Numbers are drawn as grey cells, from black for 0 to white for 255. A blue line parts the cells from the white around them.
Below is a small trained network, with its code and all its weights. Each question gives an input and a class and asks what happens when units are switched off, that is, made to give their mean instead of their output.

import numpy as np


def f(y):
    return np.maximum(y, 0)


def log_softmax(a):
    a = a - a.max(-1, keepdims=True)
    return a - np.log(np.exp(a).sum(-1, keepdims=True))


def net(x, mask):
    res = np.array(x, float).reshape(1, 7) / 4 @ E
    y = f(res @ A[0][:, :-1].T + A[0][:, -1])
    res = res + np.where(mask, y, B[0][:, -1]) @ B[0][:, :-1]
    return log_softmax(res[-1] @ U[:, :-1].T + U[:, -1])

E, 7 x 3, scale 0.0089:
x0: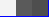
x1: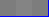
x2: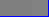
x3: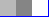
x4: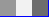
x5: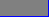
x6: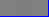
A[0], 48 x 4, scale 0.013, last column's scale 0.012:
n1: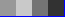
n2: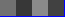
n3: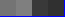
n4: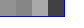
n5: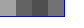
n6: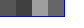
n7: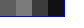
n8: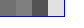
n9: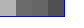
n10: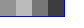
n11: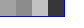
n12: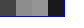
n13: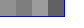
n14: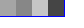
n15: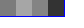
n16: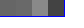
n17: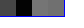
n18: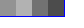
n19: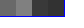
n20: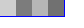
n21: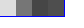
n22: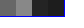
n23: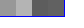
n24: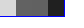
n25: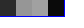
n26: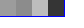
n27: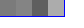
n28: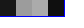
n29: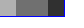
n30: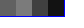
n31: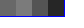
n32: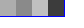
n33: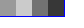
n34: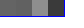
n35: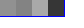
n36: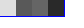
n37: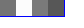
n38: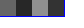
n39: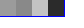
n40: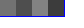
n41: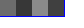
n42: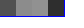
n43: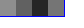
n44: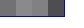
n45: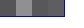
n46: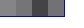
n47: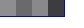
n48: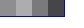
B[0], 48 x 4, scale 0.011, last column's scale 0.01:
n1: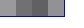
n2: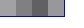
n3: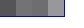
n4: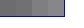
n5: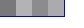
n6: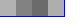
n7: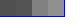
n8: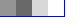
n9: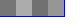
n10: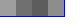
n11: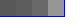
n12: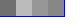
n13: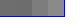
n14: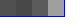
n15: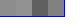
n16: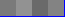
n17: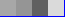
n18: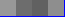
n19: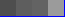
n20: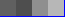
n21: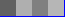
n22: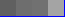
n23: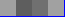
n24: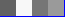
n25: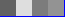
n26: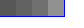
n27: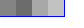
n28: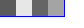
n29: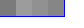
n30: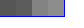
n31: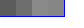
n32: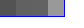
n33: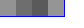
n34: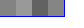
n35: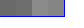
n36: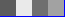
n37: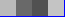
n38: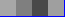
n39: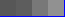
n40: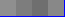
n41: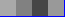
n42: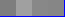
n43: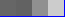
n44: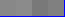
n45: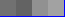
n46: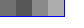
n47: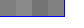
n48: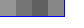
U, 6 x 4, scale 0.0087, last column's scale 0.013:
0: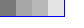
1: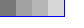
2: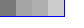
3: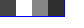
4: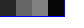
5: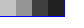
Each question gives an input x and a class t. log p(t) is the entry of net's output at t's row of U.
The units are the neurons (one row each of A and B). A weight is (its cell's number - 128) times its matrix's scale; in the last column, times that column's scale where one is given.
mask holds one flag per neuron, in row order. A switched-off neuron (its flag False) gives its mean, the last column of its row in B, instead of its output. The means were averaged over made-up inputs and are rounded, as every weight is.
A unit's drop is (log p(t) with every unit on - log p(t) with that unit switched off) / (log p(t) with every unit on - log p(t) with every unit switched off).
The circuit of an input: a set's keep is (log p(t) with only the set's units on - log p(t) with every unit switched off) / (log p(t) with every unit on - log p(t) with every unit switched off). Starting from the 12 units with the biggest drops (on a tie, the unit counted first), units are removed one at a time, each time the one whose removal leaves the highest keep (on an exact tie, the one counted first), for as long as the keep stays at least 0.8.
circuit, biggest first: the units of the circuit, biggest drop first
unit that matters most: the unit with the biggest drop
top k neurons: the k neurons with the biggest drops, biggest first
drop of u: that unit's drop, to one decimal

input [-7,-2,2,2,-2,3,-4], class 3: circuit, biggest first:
n28; n25
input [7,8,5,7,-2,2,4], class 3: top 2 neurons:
n36; n24
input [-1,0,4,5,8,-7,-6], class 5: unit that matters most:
n37
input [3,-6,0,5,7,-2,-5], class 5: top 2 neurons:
n37; n8
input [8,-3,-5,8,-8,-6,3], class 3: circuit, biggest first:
n36; n24
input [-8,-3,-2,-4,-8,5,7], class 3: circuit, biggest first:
n28; n25
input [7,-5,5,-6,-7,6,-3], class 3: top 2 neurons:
n36; n24
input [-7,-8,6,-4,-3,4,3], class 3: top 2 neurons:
n28; n25
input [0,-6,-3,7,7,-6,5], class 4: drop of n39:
0.1
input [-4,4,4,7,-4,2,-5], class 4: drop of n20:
0.1
